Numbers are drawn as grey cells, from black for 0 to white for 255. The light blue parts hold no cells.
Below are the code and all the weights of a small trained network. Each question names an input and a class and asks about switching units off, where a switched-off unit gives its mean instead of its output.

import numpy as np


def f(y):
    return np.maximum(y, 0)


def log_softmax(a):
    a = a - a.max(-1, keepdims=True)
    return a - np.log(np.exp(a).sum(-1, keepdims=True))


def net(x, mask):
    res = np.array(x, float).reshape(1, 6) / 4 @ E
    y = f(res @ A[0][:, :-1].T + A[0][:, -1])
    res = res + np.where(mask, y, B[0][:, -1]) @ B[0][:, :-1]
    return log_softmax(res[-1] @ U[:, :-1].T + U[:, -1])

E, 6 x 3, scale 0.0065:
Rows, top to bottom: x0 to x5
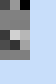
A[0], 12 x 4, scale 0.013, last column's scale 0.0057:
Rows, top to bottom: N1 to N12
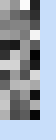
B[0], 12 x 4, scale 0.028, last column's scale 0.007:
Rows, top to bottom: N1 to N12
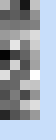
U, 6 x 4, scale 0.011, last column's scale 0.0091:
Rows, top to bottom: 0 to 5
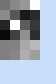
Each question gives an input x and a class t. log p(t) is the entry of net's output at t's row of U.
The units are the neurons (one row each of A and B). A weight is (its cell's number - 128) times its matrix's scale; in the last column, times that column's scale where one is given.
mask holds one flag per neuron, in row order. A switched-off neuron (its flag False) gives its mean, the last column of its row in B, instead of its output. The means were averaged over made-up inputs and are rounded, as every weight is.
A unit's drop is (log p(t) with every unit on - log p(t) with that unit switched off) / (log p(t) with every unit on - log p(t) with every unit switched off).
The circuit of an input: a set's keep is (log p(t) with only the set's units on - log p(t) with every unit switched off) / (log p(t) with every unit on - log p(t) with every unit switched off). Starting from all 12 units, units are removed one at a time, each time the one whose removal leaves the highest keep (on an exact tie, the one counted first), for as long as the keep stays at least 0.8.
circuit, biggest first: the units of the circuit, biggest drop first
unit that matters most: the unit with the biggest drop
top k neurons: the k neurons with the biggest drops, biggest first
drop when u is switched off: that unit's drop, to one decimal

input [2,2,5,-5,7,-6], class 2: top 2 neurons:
N5, N8
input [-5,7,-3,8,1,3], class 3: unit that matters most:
N9
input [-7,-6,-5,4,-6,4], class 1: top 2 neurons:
N1, N11
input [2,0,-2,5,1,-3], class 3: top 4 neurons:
N6, N5, N9, N1
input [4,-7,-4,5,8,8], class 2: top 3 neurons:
N5, N11, N6
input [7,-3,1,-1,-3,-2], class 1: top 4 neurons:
N8, N9, N11, N5
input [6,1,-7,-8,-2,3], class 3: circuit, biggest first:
N12, N11
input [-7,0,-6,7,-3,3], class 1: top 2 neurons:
N1, N11
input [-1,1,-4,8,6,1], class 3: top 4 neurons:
N6, N9, N4, N7
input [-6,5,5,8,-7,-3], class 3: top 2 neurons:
N9, N6
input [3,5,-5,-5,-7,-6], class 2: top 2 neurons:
N7, N9
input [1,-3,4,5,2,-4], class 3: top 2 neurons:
N6, N9
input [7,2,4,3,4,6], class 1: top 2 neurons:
N8, N11
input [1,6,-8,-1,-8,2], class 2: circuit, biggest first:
N7
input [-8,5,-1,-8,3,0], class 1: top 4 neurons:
N1, N9, N10, N6
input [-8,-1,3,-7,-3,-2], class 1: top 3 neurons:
N1, N10, N9
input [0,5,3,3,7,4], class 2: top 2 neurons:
N5, N11
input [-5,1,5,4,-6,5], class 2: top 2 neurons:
N7, N8
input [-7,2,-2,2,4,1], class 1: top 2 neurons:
N1, N11
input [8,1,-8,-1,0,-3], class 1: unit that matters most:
N8
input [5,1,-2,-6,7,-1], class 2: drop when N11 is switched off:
-0.1
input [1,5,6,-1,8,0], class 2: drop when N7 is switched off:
0.0
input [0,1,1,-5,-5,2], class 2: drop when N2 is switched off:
0.1
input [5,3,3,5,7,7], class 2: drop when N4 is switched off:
0.1
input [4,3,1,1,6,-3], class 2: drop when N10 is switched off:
-0.1
